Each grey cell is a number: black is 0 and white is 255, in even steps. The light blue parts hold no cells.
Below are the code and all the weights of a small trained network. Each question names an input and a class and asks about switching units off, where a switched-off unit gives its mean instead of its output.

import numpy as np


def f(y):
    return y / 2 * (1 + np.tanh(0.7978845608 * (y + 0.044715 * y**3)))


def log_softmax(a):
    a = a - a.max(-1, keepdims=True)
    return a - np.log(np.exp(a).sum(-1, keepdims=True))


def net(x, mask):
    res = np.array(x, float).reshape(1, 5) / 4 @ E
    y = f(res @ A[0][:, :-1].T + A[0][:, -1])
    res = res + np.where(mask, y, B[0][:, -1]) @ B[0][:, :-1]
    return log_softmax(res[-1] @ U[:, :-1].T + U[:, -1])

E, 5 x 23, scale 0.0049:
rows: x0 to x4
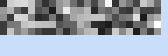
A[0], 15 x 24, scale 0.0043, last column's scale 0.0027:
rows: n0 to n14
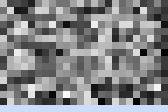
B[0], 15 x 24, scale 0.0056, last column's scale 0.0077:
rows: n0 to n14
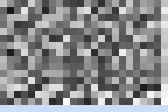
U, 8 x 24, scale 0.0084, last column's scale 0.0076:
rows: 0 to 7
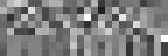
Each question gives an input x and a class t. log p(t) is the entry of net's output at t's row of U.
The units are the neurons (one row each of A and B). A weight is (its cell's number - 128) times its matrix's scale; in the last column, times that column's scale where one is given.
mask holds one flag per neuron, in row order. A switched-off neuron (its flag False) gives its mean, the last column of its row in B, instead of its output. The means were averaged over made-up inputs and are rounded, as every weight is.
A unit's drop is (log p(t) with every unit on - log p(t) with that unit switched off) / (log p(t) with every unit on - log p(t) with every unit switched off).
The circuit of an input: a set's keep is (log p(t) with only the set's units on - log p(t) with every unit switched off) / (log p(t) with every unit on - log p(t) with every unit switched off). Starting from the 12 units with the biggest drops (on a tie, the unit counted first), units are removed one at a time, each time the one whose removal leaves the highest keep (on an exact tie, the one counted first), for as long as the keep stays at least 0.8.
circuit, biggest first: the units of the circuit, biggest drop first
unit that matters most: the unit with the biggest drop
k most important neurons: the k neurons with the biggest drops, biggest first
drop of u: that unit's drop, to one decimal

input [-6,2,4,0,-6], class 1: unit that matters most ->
n11
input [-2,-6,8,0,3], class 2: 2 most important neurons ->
n7; n13
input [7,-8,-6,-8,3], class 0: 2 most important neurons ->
n6; n2
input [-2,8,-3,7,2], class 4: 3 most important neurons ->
n13; n6; n2
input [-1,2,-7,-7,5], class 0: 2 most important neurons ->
n6; n2
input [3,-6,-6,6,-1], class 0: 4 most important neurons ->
n12; n13; n7; n14
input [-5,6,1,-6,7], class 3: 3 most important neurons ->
n14; n12; n3
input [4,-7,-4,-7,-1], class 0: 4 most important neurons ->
n6; n13; n2; n10
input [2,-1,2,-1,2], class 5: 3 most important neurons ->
n1; n13; n5
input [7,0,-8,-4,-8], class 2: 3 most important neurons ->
n1; n14; n11
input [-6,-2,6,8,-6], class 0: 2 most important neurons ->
n12; n14
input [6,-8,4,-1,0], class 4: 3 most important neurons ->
n3; n11; n0
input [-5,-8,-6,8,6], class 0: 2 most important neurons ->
n12; n13
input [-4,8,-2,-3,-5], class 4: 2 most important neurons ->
n13; n14
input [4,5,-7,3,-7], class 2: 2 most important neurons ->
n1; n14
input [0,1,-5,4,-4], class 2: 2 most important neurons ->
n1; n14
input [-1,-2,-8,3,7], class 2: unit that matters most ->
n1
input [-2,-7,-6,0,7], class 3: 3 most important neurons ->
n14; n13; n7
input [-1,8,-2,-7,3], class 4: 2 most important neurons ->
n13; n12
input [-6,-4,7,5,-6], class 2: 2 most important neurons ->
n7; n14
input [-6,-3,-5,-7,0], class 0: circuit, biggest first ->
n6
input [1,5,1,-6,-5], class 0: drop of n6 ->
0.5
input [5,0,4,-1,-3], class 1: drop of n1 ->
0.3
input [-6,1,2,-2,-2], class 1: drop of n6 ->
0.0
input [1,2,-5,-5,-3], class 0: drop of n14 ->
0.2
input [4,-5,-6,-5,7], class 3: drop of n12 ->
0.1
